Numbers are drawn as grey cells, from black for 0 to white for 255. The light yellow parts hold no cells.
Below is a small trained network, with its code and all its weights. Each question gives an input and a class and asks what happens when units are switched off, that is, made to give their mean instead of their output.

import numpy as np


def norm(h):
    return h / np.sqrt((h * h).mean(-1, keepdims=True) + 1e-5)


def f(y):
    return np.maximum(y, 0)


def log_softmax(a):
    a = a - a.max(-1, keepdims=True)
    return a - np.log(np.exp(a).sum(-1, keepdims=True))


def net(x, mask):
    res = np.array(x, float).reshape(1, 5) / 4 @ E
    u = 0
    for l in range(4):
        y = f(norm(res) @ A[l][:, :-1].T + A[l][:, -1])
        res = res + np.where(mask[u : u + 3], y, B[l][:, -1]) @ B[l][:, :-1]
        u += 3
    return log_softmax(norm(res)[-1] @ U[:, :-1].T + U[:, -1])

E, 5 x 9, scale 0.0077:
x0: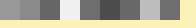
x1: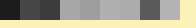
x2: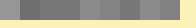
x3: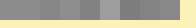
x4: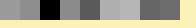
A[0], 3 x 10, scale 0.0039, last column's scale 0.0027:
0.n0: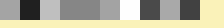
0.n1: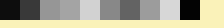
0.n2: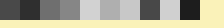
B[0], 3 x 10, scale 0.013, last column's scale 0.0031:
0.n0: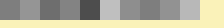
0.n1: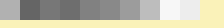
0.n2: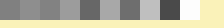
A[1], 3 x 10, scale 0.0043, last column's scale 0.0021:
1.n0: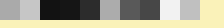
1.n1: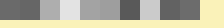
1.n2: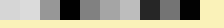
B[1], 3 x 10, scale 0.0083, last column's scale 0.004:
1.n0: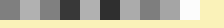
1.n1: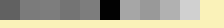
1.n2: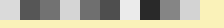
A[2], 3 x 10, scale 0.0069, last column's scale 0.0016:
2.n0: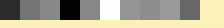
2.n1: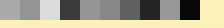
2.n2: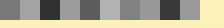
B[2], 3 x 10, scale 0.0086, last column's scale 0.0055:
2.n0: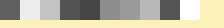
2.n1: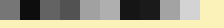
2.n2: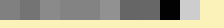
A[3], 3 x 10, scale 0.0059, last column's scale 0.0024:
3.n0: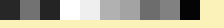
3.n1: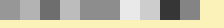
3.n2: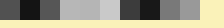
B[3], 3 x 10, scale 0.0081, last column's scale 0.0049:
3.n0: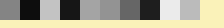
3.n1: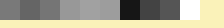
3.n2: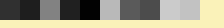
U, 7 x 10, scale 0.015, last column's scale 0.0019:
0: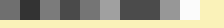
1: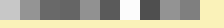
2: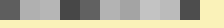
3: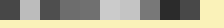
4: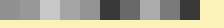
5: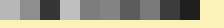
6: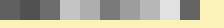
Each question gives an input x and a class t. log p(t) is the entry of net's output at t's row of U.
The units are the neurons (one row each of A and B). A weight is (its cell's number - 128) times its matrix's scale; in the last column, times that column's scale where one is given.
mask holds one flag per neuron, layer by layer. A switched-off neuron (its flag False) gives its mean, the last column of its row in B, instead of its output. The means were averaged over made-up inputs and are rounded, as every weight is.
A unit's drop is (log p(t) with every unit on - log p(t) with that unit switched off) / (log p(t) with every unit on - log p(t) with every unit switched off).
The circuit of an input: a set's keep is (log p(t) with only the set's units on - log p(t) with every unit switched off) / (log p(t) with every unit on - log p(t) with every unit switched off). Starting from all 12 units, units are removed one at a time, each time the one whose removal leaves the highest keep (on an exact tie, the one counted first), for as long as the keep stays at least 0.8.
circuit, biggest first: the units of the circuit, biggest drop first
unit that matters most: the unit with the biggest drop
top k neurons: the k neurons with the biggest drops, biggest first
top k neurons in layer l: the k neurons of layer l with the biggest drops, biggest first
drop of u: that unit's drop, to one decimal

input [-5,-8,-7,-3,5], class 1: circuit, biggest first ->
1.n2
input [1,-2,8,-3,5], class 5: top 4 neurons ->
0.n1, 2.n1, 1.n1, 3.n1
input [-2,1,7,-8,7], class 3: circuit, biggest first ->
0.n1, 2.n1
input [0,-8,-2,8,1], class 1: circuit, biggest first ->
0.n2, 1.n2
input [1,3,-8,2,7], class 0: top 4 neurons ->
3.n0, 2.n0, 0.n0, 3.n1
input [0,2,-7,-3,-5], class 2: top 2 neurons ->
1.n2, 0.n1
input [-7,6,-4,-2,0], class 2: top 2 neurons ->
0.n1, 1.n0
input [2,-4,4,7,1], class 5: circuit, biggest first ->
2.n0, 3.n0
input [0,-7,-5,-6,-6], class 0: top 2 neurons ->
2.n1, 0.n2
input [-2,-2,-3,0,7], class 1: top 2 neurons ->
1.n0, 0.n2
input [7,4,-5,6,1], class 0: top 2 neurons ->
3.n0, 1.n0
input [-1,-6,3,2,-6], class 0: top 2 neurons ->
2.n1, 0.n2
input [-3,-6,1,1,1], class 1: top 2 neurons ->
1.n2, 3.n1
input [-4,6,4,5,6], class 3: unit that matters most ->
2.n0
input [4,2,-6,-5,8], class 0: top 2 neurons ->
2.n0, 3.n0
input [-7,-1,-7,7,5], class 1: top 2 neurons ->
1.n2, 1.n0
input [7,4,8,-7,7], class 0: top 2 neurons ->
3.n0, 2.n0
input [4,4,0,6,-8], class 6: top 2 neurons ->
2.n0, 0.n1
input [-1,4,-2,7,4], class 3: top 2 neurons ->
2.n0, 1.n2
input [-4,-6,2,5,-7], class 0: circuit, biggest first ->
2.n1
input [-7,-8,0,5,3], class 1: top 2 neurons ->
1.n2, 1.n0
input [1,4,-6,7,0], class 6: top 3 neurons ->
0.n1, 1.n1, 0.n2
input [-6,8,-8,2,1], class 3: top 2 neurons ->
0.n2, 2.n0
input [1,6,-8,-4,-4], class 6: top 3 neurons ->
1.n1, 0.n2, 3.n2
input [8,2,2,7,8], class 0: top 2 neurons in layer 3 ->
3.n0, 3.n2
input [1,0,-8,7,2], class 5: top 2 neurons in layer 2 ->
2.n1, 2.n2
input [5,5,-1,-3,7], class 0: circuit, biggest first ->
3.n0
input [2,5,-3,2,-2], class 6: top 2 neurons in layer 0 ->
0.n1, 0.n2
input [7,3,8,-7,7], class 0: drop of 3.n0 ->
0.4
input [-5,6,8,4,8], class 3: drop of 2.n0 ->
0.3
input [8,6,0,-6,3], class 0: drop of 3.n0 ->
0.2
